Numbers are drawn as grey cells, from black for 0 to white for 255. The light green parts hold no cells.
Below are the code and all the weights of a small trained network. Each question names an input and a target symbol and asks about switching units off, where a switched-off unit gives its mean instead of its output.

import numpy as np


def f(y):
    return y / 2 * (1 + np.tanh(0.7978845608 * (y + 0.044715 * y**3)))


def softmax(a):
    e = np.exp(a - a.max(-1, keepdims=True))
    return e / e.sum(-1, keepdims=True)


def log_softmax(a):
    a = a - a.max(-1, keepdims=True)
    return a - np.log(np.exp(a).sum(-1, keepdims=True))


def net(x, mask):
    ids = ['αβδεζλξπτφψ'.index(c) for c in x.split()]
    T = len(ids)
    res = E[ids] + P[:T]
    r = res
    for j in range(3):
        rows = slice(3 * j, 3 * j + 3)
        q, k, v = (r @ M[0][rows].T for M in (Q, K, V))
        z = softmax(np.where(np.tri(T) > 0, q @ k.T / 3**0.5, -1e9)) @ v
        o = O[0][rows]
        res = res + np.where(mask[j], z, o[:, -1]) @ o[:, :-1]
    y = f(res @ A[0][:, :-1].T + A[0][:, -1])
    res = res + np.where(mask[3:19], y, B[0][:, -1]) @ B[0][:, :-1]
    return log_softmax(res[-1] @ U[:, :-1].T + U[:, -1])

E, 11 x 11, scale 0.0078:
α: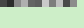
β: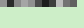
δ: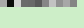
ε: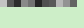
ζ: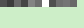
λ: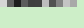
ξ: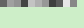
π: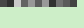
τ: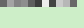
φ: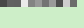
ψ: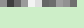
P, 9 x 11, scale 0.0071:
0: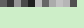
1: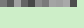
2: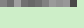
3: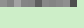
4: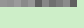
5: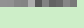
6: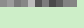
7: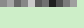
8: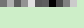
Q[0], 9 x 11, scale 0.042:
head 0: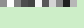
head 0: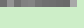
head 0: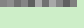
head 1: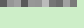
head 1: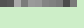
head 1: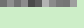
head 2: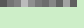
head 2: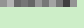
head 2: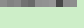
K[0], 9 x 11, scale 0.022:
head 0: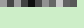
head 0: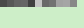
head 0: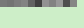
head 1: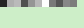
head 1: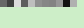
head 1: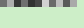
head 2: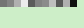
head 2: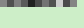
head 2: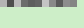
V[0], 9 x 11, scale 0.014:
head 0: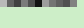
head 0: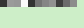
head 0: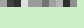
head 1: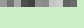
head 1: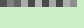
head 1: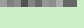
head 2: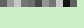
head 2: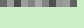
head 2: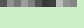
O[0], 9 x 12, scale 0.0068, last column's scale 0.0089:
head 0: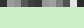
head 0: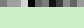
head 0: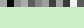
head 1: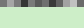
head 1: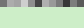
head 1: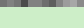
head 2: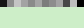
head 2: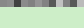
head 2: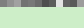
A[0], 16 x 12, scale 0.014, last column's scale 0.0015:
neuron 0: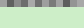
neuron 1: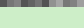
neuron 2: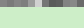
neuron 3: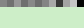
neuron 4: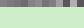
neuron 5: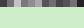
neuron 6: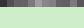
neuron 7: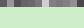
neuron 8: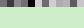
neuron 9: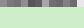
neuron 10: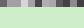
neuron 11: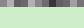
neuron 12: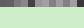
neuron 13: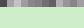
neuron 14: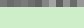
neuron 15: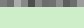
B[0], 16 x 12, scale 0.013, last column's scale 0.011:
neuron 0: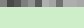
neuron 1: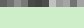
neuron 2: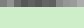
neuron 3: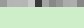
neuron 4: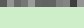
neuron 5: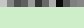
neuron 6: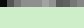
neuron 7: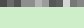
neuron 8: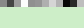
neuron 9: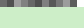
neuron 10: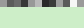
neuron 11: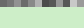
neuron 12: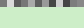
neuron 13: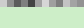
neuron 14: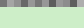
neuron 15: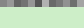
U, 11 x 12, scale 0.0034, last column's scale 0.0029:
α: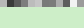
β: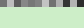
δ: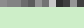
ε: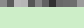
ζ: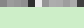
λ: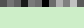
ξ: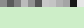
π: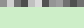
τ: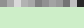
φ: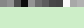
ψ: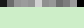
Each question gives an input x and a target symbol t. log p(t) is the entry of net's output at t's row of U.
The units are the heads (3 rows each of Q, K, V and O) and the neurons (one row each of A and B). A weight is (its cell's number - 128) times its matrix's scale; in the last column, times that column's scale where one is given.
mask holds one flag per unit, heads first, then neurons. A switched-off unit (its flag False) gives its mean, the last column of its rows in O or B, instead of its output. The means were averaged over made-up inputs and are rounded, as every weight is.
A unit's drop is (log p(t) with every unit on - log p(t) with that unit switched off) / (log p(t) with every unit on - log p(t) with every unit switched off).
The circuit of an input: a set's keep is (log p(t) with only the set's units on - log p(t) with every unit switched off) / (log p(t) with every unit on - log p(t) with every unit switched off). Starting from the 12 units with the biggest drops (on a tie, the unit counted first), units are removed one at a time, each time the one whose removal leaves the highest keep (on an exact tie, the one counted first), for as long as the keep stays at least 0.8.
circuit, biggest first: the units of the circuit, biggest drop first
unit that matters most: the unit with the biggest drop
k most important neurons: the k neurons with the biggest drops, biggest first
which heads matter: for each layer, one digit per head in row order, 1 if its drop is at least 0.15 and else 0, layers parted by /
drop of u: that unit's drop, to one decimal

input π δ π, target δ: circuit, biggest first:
head 2; neuron 5
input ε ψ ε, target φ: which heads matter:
010
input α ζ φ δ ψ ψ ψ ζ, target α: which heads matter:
100
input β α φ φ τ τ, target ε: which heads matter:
100
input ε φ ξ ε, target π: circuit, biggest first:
head 0; neuron 9
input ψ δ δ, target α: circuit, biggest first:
head 0; neuron 9
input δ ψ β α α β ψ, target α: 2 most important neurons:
neuron 9; neuron 0
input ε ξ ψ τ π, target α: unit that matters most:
head 0
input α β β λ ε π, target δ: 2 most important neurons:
neuron 5; neuron 9
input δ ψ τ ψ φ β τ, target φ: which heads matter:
010
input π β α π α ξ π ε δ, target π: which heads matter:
100
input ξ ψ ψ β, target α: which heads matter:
100
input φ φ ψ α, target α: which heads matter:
110
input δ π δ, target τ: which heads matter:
011
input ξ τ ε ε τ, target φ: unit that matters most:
head 1
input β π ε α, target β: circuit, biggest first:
neuron 12; head 0
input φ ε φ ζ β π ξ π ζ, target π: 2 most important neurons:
neuron 9; neuron 0
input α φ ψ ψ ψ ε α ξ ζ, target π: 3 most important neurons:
neuron 9; neuron 0; neuron 1
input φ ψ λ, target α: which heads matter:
110
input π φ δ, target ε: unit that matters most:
head 1
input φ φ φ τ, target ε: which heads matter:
110
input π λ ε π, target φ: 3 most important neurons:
neuron 8; neuron 5; neuron 13
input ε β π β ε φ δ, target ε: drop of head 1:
0.2
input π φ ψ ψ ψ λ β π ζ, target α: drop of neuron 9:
0.3
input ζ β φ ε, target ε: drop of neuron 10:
-0.1
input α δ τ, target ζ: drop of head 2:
0.8
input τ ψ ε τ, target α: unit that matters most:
head 0
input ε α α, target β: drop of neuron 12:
0.8
